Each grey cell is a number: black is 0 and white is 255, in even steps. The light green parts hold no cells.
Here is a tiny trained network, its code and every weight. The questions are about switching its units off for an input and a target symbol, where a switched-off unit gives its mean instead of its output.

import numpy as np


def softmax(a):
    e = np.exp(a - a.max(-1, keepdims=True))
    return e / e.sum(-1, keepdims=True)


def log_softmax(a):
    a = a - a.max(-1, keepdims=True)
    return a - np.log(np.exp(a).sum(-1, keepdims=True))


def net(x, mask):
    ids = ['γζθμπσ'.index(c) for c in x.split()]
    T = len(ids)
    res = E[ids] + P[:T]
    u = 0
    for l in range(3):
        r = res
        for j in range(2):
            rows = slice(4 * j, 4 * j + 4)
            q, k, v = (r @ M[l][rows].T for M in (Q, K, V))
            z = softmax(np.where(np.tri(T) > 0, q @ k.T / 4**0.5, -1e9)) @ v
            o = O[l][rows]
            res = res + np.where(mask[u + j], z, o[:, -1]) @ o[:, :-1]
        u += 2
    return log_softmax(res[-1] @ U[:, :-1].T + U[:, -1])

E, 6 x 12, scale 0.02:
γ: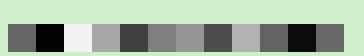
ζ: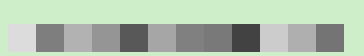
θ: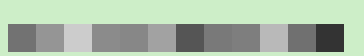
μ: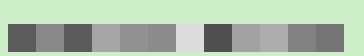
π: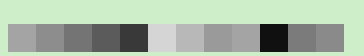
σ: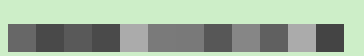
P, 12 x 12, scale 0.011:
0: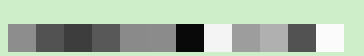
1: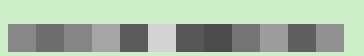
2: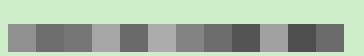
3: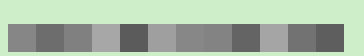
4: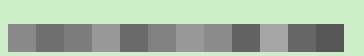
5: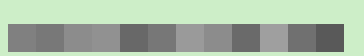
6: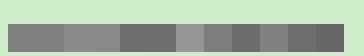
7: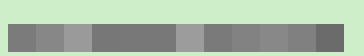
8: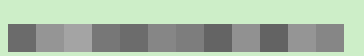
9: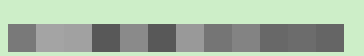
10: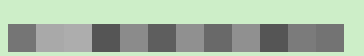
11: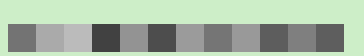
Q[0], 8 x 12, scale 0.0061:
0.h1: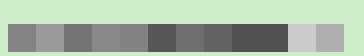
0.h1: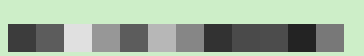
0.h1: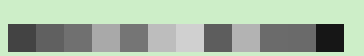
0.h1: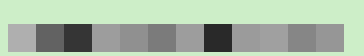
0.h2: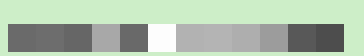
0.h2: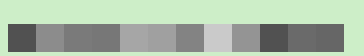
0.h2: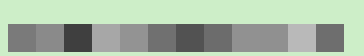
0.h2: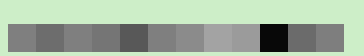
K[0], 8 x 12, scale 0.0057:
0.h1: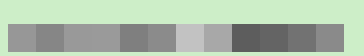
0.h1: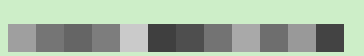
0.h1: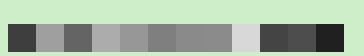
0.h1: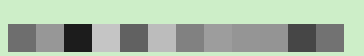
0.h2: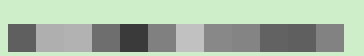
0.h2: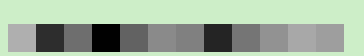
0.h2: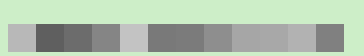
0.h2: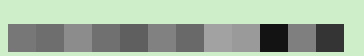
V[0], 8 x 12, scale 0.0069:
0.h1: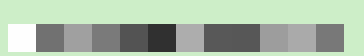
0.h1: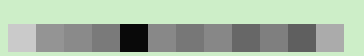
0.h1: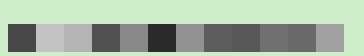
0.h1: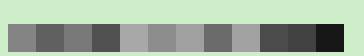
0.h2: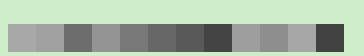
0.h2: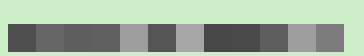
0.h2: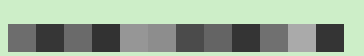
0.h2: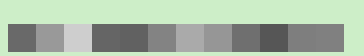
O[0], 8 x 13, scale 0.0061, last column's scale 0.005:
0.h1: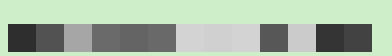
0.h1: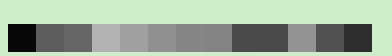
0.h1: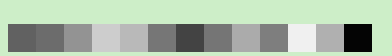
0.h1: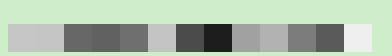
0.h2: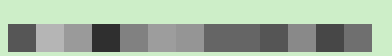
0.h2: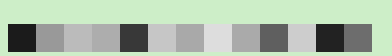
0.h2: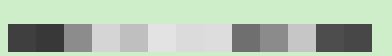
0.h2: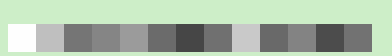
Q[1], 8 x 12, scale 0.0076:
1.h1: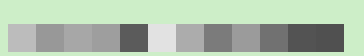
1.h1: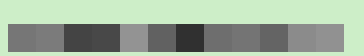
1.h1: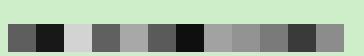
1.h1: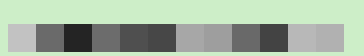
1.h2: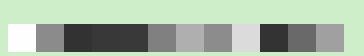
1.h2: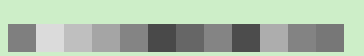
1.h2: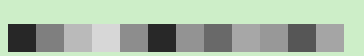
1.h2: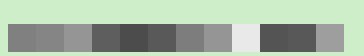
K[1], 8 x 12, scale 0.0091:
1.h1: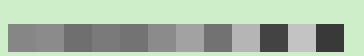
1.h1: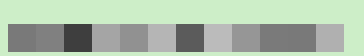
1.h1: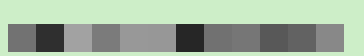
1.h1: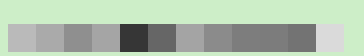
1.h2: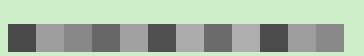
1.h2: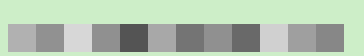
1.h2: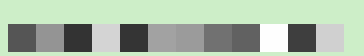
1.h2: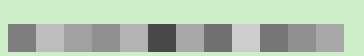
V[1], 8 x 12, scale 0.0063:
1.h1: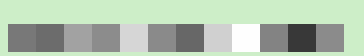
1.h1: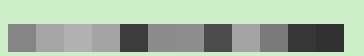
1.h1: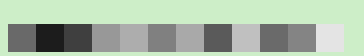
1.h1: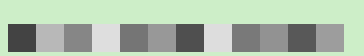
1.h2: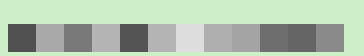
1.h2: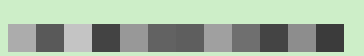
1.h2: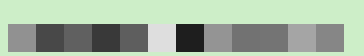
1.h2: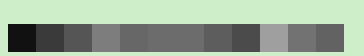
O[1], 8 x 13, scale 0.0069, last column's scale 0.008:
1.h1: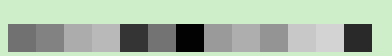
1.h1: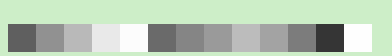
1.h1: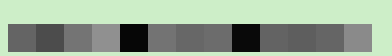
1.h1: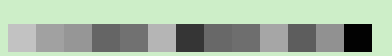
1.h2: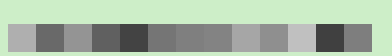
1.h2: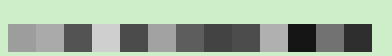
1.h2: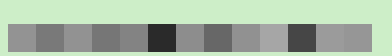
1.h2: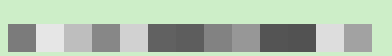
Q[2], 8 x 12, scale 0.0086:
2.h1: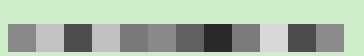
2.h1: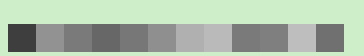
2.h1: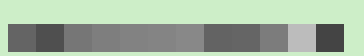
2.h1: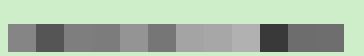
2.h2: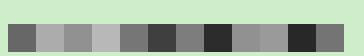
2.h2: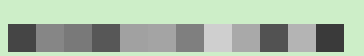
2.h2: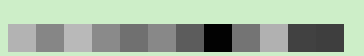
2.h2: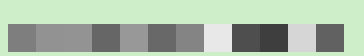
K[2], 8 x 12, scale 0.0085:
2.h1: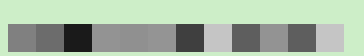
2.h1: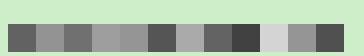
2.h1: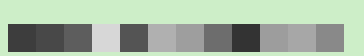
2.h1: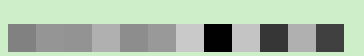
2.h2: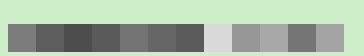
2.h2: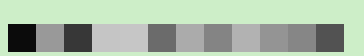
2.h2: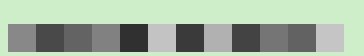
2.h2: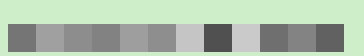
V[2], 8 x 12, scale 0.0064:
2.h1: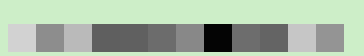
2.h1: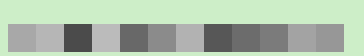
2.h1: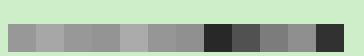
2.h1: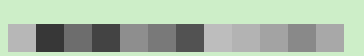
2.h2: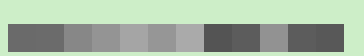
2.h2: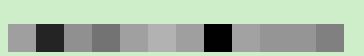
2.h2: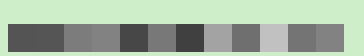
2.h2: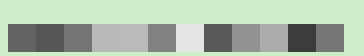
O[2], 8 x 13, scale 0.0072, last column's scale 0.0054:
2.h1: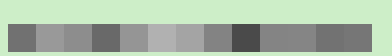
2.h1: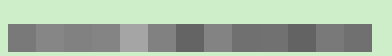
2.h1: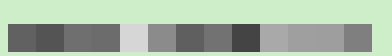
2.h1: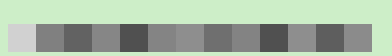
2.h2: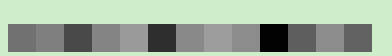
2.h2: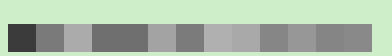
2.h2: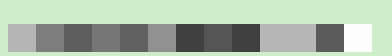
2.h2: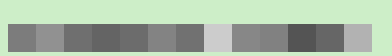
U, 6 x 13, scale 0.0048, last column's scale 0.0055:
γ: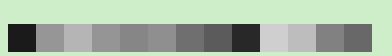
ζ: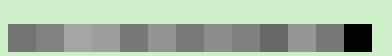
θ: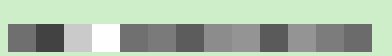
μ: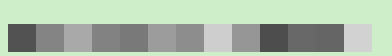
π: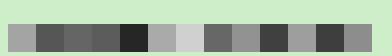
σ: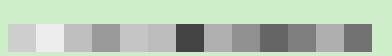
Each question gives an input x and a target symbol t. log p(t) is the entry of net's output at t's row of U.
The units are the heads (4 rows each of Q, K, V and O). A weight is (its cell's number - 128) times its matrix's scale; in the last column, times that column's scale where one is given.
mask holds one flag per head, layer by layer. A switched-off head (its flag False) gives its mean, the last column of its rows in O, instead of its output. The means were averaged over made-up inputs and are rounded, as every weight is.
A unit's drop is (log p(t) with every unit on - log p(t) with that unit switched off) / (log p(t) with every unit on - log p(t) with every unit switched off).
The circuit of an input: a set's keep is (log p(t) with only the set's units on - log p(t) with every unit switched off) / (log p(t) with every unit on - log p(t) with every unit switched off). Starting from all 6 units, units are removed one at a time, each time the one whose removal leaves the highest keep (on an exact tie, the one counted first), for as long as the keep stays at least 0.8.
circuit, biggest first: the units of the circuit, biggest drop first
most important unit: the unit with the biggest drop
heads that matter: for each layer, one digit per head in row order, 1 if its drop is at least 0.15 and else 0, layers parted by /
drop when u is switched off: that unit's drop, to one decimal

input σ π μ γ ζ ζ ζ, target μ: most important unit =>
0.h1
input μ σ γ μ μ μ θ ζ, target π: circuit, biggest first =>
(1.h2; 2.h1; 1.h1)
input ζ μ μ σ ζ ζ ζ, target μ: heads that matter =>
10 / 00 / 01
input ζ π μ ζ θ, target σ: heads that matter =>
00 / 11 / 00
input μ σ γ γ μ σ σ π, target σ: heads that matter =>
00 / 01 / 00
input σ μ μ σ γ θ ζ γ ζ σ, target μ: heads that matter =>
11 / 10 / 01
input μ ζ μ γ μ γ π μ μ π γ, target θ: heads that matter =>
00 / 10 / 00
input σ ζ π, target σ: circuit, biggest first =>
(0.h2; 1.h2)
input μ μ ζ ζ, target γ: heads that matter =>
11 / 11 / 11
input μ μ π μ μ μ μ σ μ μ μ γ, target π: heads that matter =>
10 / 11 / 00
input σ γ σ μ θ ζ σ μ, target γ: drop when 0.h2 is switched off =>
0.1
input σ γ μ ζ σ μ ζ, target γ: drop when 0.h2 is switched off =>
0.2
